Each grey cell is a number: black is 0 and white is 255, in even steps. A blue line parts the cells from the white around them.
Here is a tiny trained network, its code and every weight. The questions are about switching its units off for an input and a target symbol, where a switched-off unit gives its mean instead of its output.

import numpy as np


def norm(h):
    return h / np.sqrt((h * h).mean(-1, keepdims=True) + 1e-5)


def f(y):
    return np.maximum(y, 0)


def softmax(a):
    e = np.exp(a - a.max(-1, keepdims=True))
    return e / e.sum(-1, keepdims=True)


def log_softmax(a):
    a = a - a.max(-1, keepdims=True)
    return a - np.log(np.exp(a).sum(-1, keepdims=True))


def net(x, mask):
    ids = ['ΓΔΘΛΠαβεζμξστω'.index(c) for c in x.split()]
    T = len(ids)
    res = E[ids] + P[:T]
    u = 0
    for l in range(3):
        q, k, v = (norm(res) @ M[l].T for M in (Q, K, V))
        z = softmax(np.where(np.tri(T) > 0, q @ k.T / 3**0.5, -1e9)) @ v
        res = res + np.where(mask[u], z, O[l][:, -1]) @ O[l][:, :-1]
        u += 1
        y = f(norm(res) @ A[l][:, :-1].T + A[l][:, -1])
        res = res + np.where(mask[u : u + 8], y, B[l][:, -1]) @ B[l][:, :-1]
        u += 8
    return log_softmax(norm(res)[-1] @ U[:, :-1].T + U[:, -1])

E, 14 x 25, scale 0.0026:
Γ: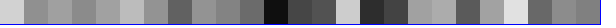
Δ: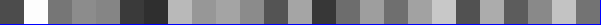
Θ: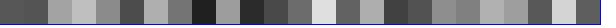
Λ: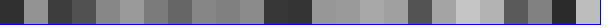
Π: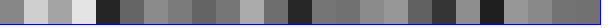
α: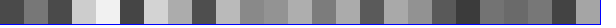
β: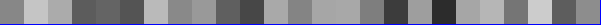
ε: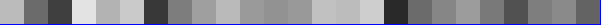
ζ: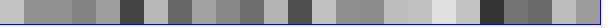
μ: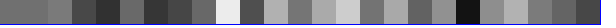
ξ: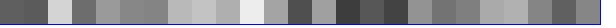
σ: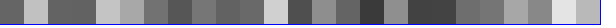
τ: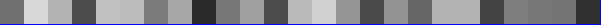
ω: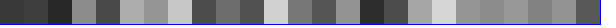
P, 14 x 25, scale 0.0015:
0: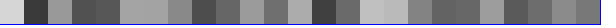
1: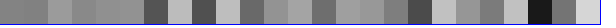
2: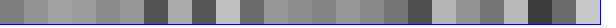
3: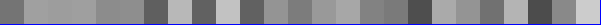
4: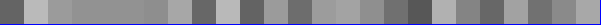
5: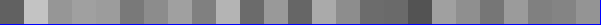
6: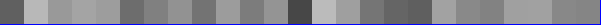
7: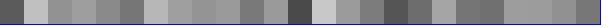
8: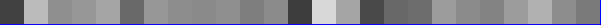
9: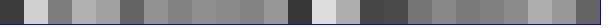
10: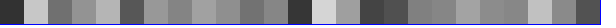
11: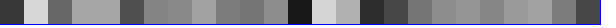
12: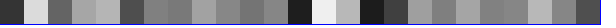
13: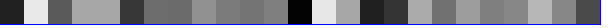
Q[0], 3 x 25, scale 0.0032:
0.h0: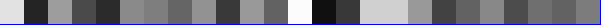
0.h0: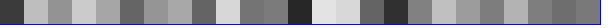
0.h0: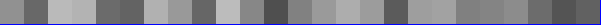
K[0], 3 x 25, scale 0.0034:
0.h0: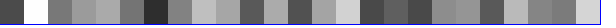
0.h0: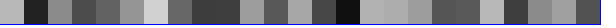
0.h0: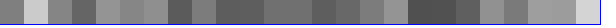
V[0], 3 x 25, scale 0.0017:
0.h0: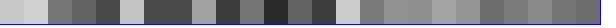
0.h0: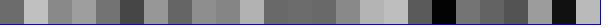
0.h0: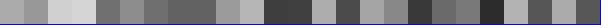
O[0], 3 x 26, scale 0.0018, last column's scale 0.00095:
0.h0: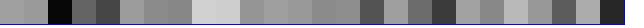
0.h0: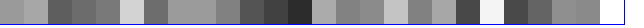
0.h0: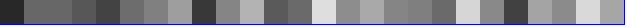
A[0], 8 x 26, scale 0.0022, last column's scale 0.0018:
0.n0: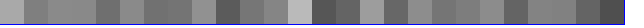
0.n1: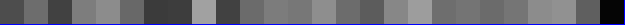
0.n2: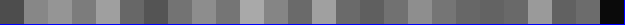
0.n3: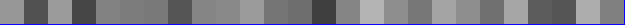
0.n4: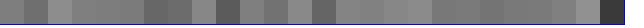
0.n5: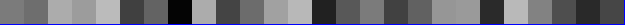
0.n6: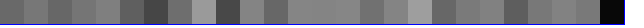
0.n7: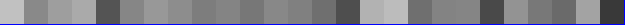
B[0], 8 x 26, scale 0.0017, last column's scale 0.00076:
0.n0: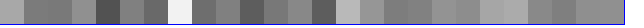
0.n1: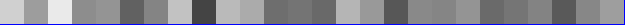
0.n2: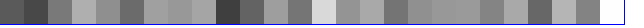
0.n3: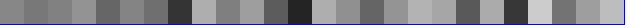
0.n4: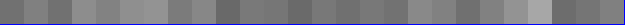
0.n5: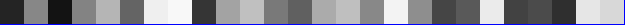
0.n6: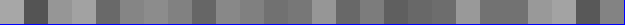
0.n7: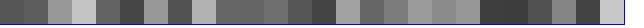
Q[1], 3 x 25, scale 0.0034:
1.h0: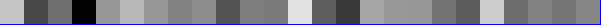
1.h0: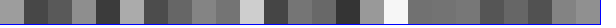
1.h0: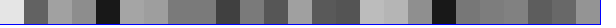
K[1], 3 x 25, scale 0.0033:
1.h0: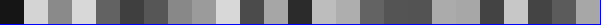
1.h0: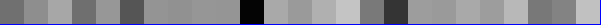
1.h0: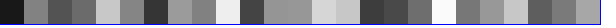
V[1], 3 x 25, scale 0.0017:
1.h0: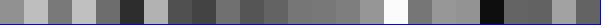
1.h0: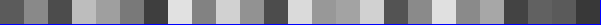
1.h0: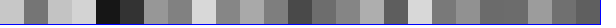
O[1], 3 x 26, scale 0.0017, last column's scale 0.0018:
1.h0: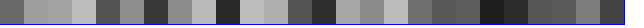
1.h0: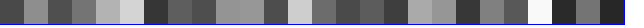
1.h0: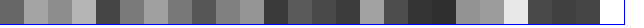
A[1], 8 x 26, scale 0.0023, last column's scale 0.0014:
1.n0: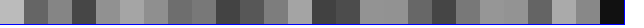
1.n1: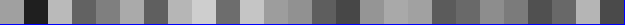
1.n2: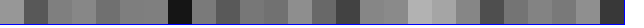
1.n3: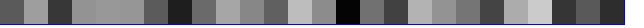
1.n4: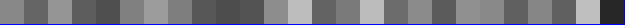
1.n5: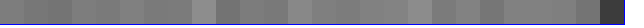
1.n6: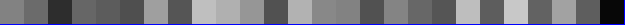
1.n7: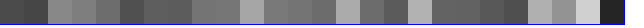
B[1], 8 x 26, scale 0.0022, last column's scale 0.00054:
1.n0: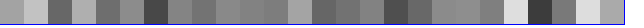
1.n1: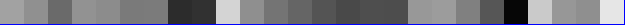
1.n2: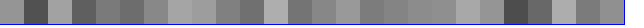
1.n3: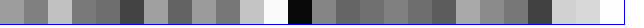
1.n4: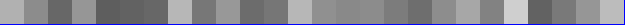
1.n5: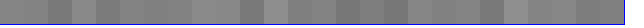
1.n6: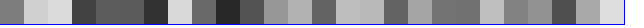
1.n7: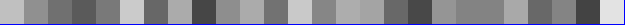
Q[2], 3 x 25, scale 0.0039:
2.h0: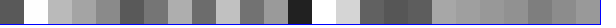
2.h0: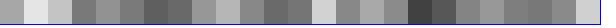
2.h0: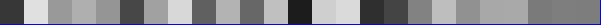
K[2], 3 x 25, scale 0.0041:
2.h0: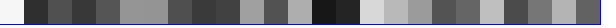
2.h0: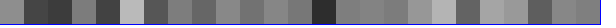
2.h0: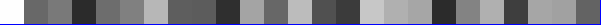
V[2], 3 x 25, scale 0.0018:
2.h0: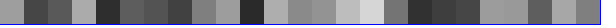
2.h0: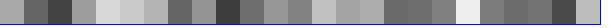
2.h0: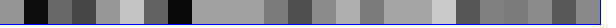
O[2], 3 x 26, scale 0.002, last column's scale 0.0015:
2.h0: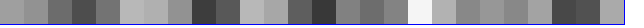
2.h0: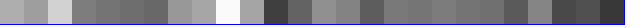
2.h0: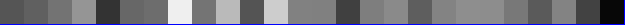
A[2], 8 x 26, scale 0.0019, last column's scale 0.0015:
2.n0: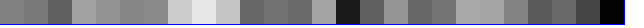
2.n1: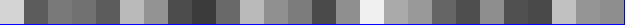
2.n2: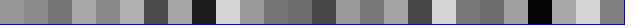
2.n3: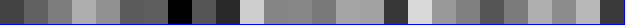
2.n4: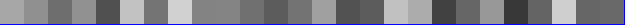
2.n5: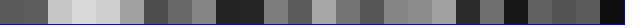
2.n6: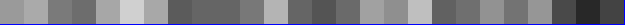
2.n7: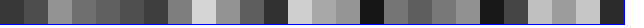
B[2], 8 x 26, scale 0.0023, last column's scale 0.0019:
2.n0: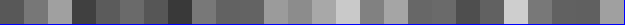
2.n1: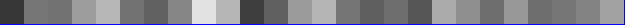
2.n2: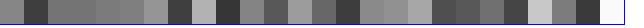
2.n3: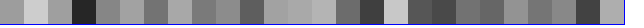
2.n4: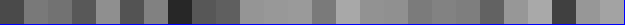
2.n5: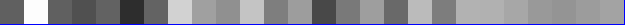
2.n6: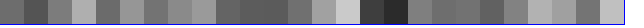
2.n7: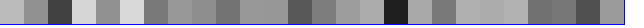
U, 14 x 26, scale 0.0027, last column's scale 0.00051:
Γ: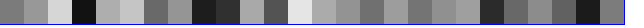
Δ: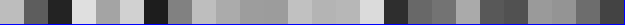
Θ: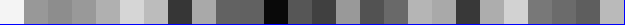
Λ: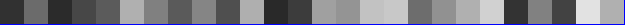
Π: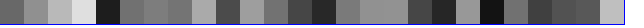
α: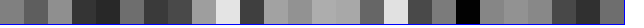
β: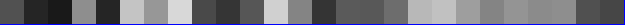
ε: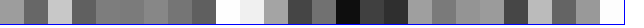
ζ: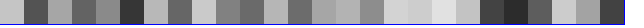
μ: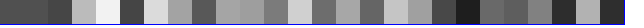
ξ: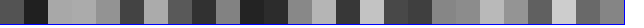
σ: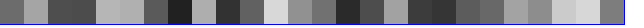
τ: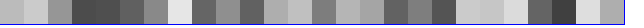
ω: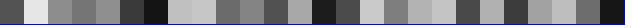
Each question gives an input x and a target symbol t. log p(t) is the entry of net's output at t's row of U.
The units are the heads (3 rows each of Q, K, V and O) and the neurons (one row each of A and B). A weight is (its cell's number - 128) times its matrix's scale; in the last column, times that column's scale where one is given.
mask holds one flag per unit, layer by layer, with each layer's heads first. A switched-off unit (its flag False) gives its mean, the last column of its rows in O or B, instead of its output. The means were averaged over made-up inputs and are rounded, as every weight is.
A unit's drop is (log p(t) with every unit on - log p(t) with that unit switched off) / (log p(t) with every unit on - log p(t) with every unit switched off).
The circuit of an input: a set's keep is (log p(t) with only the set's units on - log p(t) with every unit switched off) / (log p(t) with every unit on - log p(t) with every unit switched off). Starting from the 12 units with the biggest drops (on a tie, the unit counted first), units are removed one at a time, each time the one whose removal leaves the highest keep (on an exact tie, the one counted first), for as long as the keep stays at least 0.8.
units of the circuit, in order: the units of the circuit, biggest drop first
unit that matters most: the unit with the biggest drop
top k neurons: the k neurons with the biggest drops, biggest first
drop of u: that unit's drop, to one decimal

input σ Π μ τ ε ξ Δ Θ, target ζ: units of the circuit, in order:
(1.h0)
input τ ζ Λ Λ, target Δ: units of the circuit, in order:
(1.h0; 2.h0; 2.n7)
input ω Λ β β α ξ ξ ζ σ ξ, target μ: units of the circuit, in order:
(0.h0; 0.n5)
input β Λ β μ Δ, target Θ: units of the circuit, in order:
(2.h0; 0.h0; 1.h0)
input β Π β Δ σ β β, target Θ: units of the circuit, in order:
(2.h0; 0.h0)
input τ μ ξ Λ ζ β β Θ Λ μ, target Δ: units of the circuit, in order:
(2.n7; 1.h0; 2.h0)
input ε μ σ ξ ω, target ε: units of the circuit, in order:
(1.h0; 1.n3; 2.h0)
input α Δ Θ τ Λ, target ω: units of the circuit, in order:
(0.h0; 2.n5; 1.h0)
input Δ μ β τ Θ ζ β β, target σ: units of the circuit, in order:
(2.h0; 1.h0; 1.n3)
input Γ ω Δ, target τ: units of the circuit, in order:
(0.h0; 1.h0)
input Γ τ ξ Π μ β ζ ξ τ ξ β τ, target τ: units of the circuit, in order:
(0.h0; 1.n6; 1.h0)
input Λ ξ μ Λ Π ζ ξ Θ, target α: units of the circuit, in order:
(2.h0; 0.h0; 2.n0)
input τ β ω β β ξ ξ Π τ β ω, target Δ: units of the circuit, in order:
(2.h0; 1.h0; 2.n7)
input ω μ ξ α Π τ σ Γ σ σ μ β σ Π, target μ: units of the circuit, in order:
(0.h0; 0.n5)
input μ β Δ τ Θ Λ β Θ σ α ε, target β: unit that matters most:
2.h0
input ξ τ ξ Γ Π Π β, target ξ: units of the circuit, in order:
(2.h0; 0.h0; 1.h0)
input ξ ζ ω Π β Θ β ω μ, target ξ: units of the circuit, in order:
(0.h0; 1.h0; 2.h0)
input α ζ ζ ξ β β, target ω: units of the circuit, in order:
(0.h0; 1.h0; 2.n5)
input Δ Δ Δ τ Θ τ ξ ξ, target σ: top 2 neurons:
(2.n3; 1.n3)
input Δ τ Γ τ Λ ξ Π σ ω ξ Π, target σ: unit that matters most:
2.h0
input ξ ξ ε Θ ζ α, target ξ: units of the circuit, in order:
(1.h0; 2.h0; 0.h0)
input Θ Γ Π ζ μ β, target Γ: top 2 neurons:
(2.n3; 1.n7)
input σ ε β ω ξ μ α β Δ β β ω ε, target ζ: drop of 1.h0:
0.8
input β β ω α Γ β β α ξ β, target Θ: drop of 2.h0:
0.3
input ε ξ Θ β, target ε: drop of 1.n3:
0.3
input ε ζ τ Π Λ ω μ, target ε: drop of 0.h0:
0.1
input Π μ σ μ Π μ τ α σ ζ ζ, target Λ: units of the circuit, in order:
(0.h0)
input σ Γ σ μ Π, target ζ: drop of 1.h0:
0.9
